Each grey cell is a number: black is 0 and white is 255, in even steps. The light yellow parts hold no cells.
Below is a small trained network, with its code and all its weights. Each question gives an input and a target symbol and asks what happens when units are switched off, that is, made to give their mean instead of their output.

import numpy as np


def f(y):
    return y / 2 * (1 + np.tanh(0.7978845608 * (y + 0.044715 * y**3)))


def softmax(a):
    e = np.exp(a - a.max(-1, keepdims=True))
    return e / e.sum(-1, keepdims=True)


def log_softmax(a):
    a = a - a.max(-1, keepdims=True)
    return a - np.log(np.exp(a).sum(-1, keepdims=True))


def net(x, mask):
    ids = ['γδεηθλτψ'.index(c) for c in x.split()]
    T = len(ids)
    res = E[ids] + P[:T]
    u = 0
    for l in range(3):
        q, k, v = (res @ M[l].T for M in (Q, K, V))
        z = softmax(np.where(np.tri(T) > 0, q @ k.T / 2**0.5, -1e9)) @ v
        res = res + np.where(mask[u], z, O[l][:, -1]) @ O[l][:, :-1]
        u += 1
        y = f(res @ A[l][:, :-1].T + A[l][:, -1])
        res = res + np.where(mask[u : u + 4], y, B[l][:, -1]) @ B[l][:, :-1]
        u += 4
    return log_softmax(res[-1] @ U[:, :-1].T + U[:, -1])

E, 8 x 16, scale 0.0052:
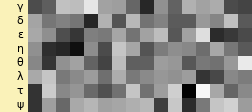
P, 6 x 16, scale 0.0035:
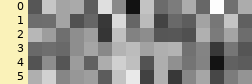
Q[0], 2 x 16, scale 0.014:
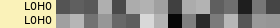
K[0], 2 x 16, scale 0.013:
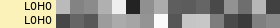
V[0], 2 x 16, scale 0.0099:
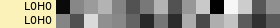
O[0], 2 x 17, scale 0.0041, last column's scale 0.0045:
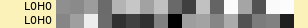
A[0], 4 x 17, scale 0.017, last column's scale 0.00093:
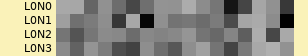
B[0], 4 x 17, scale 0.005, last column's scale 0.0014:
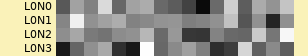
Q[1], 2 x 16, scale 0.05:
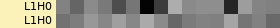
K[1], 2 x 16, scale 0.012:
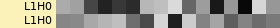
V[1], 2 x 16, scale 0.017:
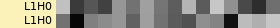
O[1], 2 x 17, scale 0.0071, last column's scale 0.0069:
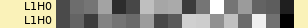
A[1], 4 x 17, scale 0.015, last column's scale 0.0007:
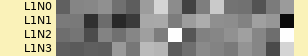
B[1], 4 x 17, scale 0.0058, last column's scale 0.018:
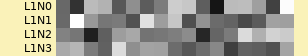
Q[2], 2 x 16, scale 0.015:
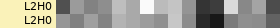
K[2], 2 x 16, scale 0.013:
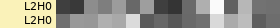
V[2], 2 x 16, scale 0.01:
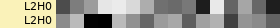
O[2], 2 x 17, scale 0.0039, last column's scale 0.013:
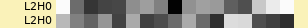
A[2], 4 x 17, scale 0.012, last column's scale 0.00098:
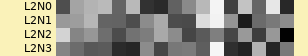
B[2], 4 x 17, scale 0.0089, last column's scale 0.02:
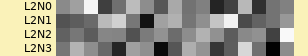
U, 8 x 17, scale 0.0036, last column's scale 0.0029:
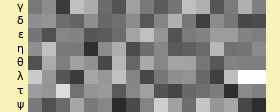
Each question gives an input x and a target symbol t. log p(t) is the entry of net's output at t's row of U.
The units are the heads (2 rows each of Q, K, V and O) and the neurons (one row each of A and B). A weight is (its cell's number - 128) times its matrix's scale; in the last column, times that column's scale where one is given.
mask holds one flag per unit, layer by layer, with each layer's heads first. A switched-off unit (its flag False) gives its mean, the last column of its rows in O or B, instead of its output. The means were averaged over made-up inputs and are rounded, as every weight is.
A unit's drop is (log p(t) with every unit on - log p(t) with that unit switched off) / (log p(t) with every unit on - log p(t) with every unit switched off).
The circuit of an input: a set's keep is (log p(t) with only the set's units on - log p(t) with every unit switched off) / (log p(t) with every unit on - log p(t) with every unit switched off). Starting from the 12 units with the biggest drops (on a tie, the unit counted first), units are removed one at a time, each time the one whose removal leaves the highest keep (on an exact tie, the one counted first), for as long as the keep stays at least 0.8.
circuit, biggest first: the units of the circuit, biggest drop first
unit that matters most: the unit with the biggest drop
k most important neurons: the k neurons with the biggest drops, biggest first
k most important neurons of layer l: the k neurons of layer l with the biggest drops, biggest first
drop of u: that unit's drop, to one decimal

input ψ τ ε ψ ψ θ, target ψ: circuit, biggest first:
L2H0; L1H0
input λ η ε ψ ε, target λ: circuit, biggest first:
L0H0; L0N0; L2H0
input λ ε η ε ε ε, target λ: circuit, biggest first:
L0N0; L0H0; L2H0
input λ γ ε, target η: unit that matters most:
L2N3
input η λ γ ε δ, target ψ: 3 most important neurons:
L2N1; L1N2; L2N3
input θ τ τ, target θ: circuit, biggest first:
L2H0; L1H0; L1N1; L1N2
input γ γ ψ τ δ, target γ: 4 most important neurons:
L1N2; L1N0; L2N1; L1N3
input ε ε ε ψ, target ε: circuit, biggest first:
L1H0; L1N0; L1N2
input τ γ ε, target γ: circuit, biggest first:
L0H0; L1N2; L2N1; L1N0
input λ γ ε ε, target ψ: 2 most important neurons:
L2N1; L2N3
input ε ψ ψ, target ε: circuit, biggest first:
L1H0; L1N0; L0H0
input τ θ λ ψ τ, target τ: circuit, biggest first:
L2H0; L1H0; L2N2
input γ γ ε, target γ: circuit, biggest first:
L2N1; L1N2; L1N0
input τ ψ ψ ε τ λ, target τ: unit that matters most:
L2H0
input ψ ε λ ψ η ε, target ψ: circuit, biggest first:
L2H0; L1H0
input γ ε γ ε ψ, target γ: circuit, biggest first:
L1N2; L0H0; L2N1; L1N0
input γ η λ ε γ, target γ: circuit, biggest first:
L2N1; L1N2; L1N0
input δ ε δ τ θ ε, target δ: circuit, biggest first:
L0N1; L2N2; L1H0; L0H0
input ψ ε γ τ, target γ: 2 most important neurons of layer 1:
L1N2; L1N1
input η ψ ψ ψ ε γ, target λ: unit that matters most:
L1N1
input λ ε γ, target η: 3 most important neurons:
L2N3; L0N0; L2N2
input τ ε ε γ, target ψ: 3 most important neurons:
L1N2; L2N3; L2N1
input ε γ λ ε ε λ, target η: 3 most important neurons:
L2N3; L0N0; L1N2
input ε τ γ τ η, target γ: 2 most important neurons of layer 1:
L1N2; L1N3
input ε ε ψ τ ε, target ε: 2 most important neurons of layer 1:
L1N0; L1N2
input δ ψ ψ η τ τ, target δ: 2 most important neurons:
L0N1; L2N2
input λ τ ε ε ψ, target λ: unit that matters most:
L0H0
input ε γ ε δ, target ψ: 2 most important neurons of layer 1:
L1N2; L1N0
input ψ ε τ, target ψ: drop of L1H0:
0.6
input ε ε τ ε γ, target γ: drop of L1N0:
-0.1
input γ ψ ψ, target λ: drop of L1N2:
0.1
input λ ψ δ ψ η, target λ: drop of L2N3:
0.0
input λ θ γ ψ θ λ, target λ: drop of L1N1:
0.1
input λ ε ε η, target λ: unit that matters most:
L1H0
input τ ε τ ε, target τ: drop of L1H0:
0.4
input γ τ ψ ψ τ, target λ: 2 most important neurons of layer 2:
L2N2; L2N1
